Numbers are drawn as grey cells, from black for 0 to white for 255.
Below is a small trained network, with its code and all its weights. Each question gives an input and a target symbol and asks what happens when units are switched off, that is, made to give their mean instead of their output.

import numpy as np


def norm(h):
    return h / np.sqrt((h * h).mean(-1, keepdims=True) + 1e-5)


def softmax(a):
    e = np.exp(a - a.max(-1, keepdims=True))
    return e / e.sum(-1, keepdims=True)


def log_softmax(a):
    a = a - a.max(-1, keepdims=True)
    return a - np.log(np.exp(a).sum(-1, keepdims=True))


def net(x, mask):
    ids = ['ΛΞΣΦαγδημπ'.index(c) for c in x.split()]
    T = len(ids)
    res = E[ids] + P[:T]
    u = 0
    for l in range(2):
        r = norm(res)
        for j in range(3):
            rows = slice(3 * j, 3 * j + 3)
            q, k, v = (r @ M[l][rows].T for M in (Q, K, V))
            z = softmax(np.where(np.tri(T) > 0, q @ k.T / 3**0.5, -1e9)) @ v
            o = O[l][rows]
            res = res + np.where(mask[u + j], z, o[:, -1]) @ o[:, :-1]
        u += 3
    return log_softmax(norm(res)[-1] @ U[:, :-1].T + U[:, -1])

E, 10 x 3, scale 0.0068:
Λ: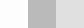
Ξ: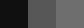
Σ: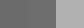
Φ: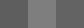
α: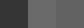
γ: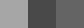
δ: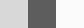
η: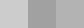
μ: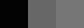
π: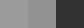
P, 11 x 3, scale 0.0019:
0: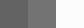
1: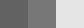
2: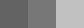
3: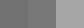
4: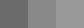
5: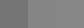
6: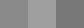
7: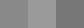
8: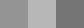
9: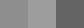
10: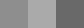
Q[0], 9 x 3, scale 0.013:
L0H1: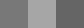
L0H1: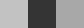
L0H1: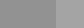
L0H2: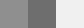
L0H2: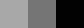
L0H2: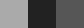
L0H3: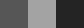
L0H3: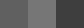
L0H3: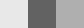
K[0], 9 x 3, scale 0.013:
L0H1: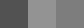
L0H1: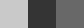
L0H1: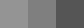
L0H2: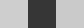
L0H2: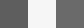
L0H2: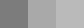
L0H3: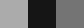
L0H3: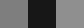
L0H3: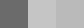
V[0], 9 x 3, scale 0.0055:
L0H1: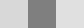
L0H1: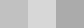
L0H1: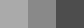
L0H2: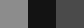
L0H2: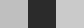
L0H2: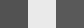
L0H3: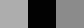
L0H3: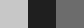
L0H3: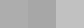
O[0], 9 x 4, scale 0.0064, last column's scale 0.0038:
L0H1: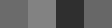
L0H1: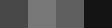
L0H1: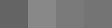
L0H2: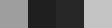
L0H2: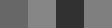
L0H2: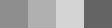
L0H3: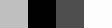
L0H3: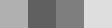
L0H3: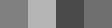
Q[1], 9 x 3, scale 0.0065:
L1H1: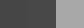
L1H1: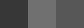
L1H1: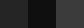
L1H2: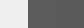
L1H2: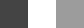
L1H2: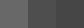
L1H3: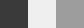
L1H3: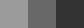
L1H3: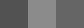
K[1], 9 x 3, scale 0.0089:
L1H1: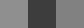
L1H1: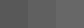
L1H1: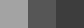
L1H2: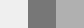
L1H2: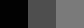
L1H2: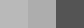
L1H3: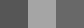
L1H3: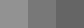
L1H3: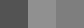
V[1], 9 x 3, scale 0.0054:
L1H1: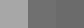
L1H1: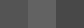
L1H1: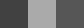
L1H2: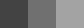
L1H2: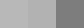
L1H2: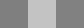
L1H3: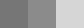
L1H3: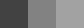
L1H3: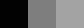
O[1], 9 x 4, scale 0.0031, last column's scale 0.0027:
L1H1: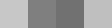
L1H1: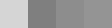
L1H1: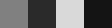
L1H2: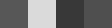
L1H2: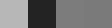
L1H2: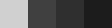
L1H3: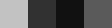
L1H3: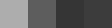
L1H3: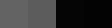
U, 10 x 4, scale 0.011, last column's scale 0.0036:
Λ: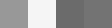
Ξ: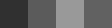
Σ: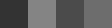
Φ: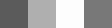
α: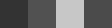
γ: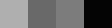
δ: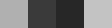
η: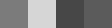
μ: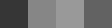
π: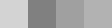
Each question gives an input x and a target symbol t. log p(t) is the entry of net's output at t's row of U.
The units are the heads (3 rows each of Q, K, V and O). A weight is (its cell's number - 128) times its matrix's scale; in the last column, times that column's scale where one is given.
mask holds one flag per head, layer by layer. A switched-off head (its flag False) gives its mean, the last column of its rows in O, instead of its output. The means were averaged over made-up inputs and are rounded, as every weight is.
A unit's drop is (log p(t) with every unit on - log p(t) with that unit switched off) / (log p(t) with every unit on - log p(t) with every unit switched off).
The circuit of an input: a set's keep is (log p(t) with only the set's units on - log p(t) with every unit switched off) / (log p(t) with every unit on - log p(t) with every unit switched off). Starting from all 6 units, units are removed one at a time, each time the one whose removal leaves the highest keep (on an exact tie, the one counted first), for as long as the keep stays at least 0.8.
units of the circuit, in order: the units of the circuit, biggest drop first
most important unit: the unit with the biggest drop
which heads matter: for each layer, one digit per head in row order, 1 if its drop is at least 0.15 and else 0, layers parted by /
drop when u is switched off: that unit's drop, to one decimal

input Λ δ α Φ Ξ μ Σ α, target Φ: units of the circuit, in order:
(L0H2; L0H3)
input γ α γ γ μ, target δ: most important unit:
L0H2
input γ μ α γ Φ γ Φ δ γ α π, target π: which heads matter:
010 / 000
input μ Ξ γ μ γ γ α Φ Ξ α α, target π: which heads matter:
110 / 000
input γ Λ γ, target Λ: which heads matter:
111 / 001
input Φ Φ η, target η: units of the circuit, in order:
(L0H3; L1H3; L0H1)
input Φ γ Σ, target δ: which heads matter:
010 / 000
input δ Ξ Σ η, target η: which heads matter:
111 / 000
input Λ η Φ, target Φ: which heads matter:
011 / 000
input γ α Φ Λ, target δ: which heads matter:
110 / 000
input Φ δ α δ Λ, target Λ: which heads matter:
001 / 000
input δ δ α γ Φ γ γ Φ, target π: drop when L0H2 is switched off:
0.1
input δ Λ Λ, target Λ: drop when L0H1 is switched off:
0.3
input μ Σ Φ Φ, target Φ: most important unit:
L0H2
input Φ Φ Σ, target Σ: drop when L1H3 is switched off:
0.6
